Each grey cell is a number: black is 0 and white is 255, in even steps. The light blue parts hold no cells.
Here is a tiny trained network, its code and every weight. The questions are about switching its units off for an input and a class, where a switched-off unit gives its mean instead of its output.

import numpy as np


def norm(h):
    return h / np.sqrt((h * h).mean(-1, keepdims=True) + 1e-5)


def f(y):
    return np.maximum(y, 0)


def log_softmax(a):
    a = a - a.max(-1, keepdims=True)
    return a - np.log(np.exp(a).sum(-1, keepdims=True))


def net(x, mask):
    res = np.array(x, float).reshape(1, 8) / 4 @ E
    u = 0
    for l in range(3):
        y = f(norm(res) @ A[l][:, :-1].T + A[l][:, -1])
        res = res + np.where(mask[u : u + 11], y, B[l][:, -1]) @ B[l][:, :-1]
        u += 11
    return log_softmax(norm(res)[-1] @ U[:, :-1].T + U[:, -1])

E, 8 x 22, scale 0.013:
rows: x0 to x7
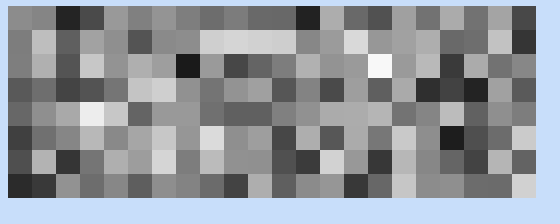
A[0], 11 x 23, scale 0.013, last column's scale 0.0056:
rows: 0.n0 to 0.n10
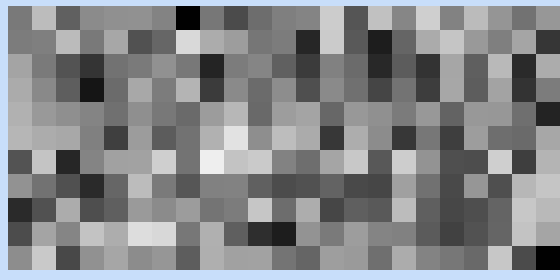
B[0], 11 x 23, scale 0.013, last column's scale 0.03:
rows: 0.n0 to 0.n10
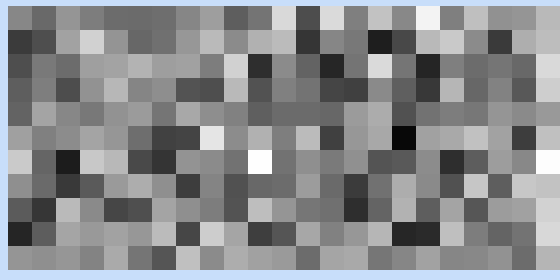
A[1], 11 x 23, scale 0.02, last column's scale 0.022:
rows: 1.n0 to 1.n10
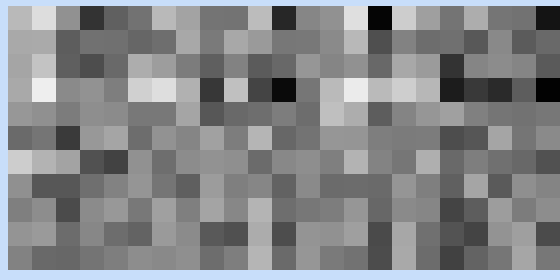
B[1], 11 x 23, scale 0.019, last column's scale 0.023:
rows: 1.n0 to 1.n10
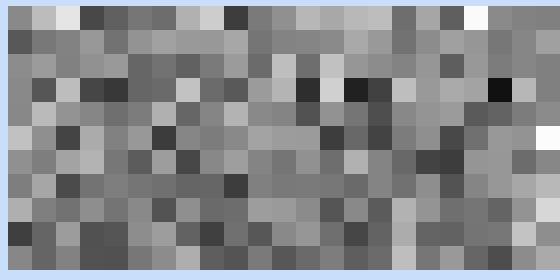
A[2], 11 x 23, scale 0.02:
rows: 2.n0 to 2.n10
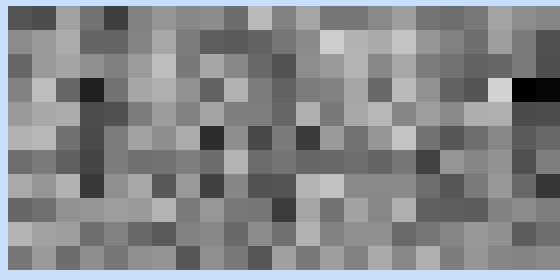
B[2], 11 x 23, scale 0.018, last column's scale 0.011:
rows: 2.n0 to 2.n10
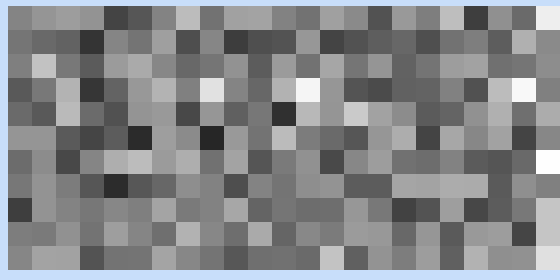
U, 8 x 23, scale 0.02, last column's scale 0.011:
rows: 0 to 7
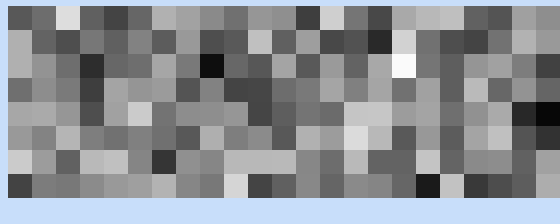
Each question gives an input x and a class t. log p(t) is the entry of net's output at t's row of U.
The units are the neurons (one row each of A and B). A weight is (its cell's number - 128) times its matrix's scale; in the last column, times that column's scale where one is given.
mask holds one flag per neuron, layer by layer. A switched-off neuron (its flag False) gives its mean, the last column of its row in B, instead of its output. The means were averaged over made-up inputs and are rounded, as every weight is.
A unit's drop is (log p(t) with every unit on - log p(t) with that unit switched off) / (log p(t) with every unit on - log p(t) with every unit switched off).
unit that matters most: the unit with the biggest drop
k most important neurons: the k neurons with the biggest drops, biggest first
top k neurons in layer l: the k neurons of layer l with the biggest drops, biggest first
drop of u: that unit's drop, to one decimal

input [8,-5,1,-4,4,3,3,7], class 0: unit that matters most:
0.n6
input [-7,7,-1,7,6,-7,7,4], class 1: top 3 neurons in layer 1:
1.n9; 1.n10; 1.n8
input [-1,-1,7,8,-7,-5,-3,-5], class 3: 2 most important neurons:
0.n6; 0.n7
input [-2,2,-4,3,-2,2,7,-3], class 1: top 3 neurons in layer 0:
0.n6; 0.n0; 0.n5
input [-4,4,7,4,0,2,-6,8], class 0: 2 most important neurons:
0.n6; 0.n2
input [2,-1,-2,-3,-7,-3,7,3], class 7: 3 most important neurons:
0.n2; 0.n3; 2.n6
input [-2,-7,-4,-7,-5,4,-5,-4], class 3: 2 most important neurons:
0.n6; 1.n5
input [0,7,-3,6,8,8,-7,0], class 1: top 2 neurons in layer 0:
0.n8; 0.n6
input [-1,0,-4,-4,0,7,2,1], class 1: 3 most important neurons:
0.n6; 0.n0; 1.n5
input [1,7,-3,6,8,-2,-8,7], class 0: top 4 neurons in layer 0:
0.n6; 0.n2; 0.n3; 0.n9
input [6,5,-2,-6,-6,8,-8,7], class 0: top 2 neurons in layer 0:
0.n6; 0.n8
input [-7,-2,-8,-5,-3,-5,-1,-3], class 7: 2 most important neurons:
0.n6; 1.n5
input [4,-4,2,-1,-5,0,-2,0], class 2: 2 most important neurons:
0.n9; 0.n5
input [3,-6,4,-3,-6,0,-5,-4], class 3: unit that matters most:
0.n7
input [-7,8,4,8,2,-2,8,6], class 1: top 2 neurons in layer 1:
1.n9; 1.n10
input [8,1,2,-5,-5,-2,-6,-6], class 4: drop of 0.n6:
0.4
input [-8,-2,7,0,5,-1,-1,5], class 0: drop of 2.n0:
0.1
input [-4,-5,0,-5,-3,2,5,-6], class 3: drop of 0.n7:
0.3
